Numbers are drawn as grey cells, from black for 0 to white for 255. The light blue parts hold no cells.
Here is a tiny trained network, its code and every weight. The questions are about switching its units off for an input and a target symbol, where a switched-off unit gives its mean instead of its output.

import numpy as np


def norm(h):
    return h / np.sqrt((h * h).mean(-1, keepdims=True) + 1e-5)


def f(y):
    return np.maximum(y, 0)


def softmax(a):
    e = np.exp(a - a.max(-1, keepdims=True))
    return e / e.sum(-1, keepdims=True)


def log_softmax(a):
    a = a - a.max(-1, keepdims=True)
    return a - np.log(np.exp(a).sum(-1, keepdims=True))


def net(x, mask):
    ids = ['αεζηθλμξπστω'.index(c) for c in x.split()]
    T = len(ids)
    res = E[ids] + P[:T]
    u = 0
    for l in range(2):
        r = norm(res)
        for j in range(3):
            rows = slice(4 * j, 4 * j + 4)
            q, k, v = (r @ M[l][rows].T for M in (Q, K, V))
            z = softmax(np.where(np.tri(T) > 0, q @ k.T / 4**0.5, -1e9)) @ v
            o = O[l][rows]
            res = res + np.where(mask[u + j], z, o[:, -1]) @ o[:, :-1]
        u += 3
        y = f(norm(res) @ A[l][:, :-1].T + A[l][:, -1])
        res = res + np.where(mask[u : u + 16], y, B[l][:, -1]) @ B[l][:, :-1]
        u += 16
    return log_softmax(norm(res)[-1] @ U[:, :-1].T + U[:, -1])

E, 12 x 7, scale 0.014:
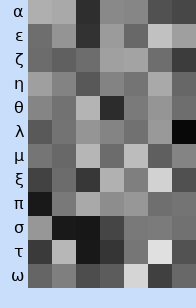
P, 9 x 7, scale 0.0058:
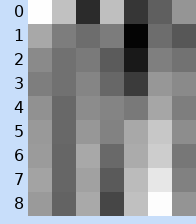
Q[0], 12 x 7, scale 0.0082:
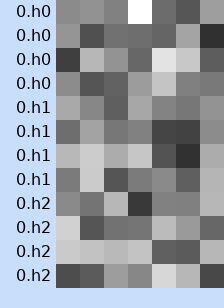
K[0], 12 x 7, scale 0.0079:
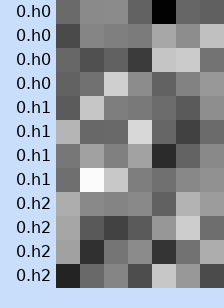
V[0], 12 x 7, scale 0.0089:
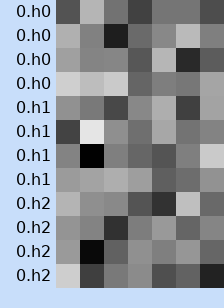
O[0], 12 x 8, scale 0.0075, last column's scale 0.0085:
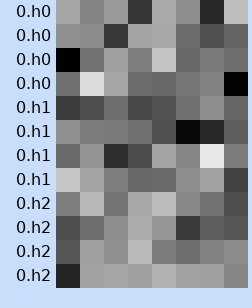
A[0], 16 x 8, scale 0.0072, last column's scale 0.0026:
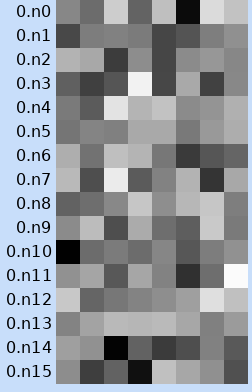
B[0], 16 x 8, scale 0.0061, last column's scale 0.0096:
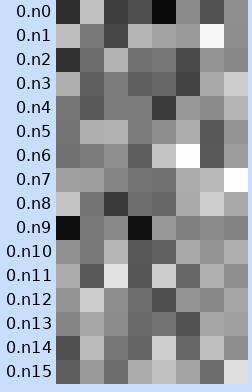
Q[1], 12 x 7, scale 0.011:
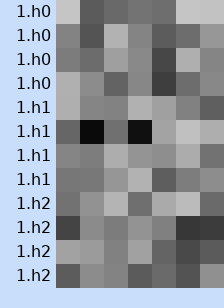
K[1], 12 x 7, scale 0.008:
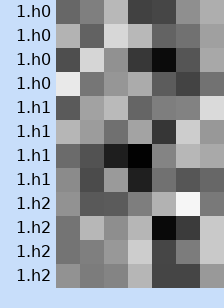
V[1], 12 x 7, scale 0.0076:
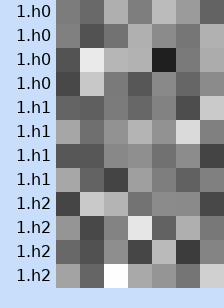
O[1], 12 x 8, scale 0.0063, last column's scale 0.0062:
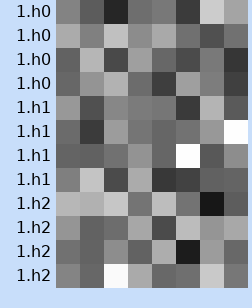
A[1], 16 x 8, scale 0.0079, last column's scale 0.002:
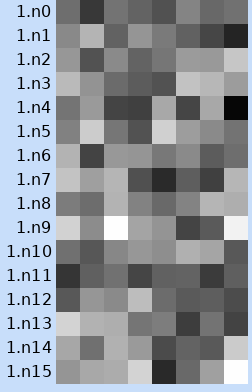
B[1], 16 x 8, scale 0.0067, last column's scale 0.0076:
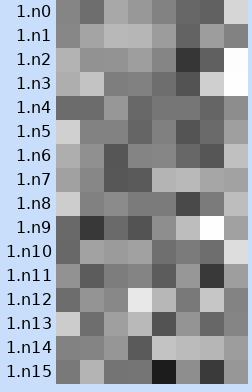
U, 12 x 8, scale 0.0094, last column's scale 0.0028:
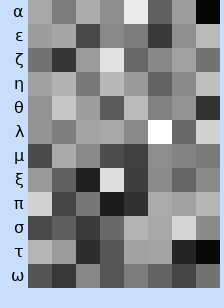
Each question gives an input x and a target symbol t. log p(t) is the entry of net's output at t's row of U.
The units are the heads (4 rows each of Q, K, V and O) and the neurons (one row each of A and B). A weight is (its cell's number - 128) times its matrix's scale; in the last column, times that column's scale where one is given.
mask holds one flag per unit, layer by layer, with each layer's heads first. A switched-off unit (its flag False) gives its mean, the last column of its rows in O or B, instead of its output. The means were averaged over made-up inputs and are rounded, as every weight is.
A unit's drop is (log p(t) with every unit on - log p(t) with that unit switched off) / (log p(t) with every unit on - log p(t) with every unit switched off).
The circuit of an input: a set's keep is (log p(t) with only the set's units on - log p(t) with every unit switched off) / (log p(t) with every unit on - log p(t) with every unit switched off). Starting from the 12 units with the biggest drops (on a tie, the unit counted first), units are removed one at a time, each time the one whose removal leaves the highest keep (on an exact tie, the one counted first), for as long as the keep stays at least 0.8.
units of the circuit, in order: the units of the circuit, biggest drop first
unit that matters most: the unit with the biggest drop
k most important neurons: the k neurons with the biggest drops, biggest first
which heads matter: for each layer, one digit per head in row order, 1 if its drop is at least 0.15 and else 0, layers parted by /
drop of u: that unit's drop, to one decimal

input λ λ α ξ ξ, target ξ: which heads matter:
100 / 100
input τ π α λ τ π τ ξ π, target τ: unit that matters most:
1.h2
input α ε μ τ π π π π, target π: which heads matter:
101 / 000
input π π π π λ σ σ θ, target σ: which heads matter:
010 / 000
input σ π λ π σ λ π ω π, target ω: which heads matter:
010 / 001
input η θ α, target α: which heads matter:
101 / 000
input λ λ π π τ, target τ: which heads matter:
000 / 000
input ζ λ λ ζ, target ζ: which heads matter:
001 / 100
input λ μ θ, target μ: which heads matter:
100 / 100
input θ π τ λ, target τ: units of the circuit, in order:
[1.h2; 0.h0]
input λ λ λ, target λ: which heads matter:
001 / 000
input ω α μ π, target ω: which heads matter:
100 / 001
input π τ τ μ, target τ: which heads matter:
000 / 001
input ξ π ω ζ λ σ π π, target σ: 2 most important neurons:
[0.n15; 0.n3]
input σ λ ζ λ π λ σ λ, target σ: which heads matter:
010 / 000
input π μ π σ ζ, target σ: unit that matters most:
0.h1
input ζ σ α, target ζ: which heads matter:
011 / 000
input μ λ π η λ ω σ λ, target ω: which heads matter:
000 / 001
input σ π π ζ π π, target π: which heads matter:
011 / 000
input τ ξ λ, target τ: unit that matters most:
0.h0
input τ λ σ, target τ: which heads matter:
100 / 001
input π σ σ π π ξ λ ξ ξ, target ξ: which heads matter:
100 / 000
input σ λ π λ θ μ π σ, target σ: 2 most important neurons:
[0.n15; 0.n7]
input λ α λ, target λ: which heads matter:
011 / 000
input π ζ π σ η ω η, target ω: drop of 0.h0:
0.2
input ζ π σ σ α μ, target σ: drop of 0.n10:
-0.1
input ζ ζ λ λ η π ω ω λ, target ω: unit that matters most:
0.h0
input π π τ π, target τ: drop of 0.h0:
0.2
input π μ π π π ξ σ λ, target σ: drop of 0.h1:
1.0
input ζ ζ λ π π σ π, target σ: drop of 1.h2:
0.1
